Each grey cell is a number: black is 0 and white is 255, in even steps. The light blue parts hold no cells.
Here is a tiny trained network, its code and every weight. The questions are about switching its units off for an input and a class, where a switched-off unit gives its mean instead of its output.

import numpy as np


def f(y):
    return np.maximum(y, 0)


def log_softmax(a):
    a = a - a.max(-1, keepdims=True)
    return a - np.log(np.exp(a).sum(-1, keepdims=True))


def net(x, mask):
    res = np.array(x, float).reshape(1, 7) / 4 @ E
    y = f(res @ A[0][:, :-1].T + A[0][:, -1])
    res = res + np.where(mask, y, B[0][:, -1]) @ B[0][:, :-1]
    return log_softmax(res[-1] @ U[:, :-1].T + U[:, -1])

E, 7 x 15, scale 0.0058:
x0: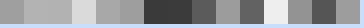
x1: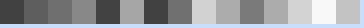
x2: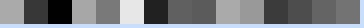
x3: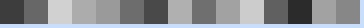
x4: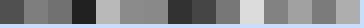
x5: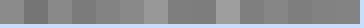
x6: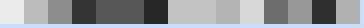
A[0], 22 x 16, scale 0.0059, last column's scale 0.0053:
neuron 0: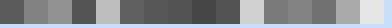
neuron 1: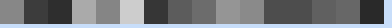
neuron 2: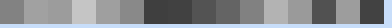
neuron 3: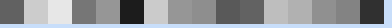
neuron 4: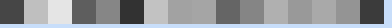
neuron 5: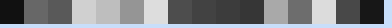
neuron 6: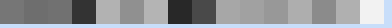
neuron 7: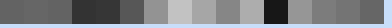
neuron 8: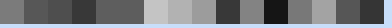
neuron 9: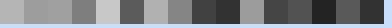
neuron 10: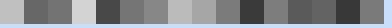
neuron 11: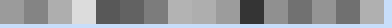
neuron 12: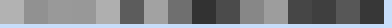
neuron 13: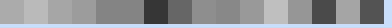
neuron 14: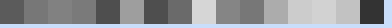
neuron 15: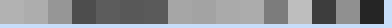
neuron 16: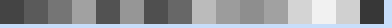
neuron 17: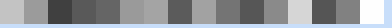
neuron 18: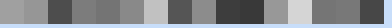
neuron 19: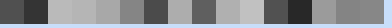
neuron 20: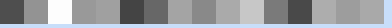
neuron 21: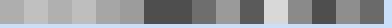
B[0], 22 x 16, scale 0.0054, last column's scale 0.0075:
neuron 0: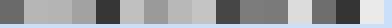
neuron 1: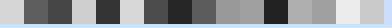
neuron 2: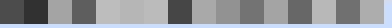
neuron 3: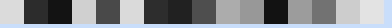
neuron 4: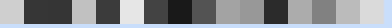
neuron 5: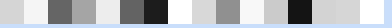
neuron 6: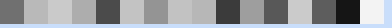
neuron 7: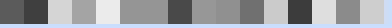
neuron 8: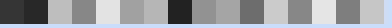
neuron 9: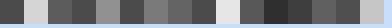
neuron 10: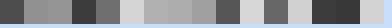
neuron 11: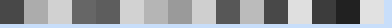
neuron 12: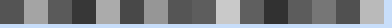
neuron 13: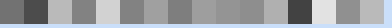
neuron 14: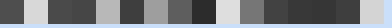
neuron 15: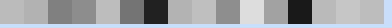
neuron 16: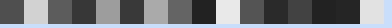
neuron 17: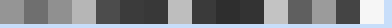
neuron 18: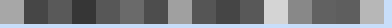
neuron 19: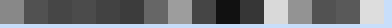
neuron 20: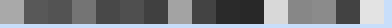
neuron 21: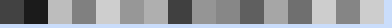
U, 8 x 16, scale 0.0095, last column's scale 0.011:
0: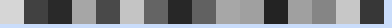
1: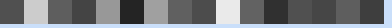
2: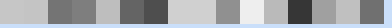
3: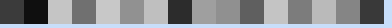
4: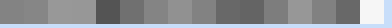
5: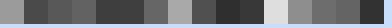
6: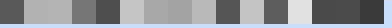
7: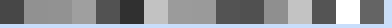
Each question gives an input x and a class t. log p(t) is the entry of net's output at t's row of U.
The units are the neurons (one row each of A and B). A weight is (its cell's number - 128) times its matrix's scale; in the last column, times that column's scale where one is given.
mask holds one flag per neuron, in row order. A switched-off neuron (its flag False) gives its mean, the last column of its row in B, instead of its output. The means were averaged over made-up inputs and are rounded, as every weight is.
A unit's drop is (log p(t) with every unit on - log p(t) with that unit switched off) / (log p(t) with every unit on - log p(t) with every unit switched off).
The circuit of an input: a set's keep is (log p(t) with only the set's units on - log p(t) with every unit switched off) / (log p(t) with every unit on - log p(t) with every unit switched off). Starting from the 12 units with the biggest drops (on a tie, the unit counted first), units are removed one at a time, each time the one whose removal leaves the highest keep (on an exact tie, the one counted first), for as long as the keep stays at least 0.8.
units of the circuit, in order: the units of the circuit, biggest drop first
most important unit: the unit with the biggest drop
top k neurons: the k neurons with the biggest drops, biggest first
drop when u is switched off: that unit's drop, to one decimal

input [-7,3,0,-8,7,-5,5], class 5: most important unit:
neuron 17
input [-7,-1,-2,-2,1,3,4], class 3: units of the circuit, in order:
neuron 8; neuron 7
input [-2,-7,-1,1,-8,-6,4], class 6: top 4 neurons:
neuron 10; neuron 11; neuron 16; neuron 14
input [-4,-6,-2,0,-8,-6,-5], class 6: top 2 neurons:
neuron 10; neuron 11
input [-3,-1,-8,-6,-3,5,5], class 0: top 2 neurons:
neuron 3; neuron 4
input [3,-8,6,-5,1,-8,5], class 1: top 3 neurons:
neuron 9; neuron 12; neuron 3
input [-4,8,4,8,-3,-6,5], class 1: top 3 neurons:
neuron 16; neuron 14; neuron 17
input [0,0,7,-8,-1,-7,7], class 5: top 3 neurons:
neuron 17; neuron 5; neuron 3
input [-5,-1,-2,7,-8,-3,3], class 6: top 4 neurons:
neuron 11; neuron 10; neuron 17; neuron 18
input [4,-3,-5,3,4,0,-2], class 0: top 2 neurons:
neuron 3; neuron 4
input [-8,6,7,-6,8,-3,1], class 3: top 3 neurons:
neuron 7; neuron 8; neuron 3
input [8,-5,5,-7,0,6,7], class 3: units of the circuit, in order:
neuron 21; neuron 13
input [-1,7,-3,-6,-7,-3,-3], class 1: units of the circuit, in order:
neuron 14; neuron 16
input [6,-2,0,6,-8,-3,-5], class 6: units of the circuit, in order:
neuron 11
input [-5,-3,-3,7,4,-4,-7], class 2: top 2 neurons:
neuron 5; neuron 17
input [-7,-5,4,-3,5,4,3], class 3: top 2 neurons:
neuron 8; neuron 7
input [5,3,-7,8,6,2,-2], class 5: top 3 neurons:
neuron 20; neuron 19; neuron 1
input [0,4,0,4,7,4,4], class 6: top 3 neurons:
neuron 0; neuron 6; neuron 5
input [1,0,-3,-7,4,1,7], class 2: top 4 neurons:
neuron 15; neuron 19; neuron 20; neuron 13
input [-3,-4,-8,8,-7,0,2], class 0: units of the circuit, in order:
neuron 3; neuron 4
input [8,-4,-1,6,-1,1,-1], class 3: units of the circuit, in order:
neuron 21
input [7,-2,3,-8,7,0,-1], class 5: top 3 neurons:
neuron 17; neuron 18; neuron 8
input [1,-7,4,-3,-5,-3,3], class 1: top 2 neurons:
neuron 9; neuron 12
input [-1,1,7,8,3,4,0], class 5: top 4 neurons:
neuron 19; neuron 3; neuron 4; neuron 20
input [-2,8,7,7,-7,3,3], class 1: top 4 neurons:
neuron 16; neuron 14; neuron 3; neuron 4
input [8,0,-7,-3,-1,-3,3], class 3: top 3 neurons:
neuron 21; neuron 13; neuron 2
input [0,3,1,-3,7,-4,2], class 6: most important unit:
neuron 6
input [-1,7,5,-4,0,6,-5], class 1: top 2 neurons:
neuron 16; neuron 14
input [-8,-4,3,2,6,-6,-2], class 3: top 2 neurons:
neuron 8; neuron 7
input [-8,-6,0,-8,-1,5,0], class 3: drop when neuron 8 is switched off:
0.9
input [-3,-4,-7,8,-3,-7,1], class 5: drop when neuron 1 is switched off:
0.3
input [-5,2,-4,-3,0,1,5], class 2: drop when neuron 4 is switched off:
-0.1
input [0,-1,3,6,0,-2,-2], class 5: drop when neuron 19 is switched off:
0.4
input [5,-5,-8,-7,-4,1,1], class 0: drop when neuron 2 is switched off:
0.0
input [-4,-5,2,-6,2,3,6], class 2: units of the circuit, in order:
neuron 15
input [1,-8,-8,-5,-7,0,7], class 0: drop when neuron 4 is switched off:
0.4
